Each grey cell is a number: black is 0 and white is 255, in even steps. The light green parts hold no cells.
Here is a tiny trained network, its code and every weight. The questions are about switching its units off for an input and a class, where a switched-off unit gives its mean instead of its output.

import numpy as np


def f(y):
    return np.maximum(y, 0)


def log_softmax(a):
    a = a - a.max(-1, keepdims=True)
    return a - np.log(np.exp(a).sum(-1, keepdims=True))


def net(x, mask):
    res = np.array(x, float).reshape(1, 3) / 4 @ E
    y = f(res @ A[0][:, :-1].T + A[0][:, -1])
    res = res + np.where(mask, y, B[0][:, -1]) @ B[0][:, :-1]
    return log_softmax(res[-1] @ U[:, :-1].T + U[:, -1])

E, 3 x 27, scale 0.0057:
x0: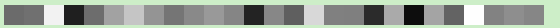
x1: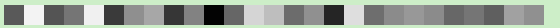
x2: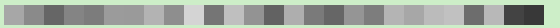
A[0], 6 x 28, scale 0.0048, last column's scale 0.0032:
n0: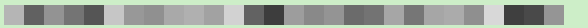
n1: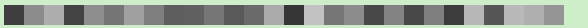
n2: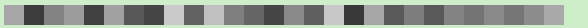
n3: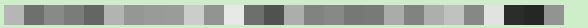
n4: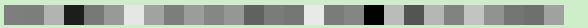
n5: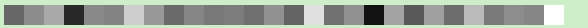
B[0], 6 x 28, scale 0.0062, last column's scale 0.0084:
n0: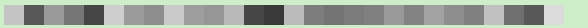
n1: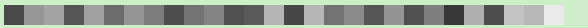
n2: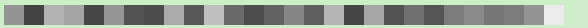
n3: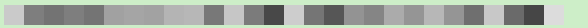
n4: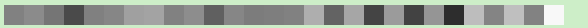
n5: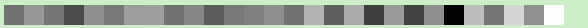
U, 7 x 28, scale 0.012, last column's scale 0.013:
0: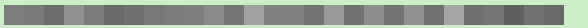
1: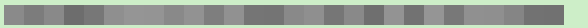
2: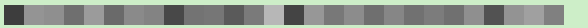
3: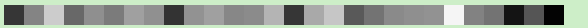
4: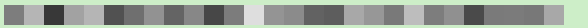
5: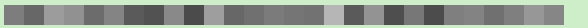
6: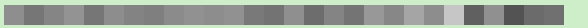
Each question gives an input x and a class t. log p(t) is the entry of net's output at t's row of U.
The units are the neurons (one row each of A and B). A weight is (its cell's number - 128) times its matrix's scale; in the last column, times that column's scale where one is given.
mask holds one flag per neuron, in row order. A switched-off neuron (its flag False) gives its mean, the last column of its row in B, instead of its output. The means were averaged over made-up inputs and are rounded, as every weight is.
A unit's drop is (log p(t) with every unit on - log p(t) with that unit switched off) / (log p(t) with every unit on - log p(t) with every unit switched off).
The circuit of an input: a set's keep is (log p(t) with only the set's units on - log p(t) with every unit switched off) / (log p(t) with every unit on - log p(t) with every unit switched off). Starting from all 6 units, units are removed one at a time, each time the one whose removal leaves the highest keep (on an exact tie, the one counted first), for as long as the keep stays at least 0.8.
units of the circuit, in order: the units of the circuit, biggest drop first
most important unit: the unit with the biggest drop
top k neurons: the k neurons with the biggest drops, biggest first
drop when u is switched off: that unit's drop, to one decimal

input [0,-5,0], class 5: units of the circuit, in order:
(n2)
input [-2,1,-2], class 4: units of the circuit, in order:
(n2, n1, n0)
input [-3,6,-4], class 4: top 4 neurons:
(n5, n4, n2, n1)
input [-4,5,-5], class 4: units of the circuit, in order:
(n5, n2)
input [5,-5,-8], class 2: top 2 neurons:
(n1, n5)
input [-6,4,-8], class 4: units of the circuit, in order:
(n2, n5)
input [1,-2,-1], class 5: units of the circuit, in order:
(n3, n4, n5)
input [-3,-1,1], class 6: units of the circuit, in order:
(n5, n1)
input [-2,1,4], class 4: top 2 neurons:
(n2, n0)
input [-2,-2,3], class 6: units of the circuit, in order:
(n5, n4)
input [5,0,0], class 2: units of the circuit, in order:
(n1, n3)
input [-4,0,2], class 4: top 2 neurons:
(n0, n2)
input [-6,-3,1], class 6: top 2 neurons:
(n1, n5)
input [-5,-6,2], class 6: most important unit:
n3
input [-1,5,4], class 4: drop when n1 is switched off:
0.1
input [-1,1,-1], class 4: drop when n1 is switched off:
0.3
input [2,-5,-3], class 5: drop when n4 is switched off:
0.0
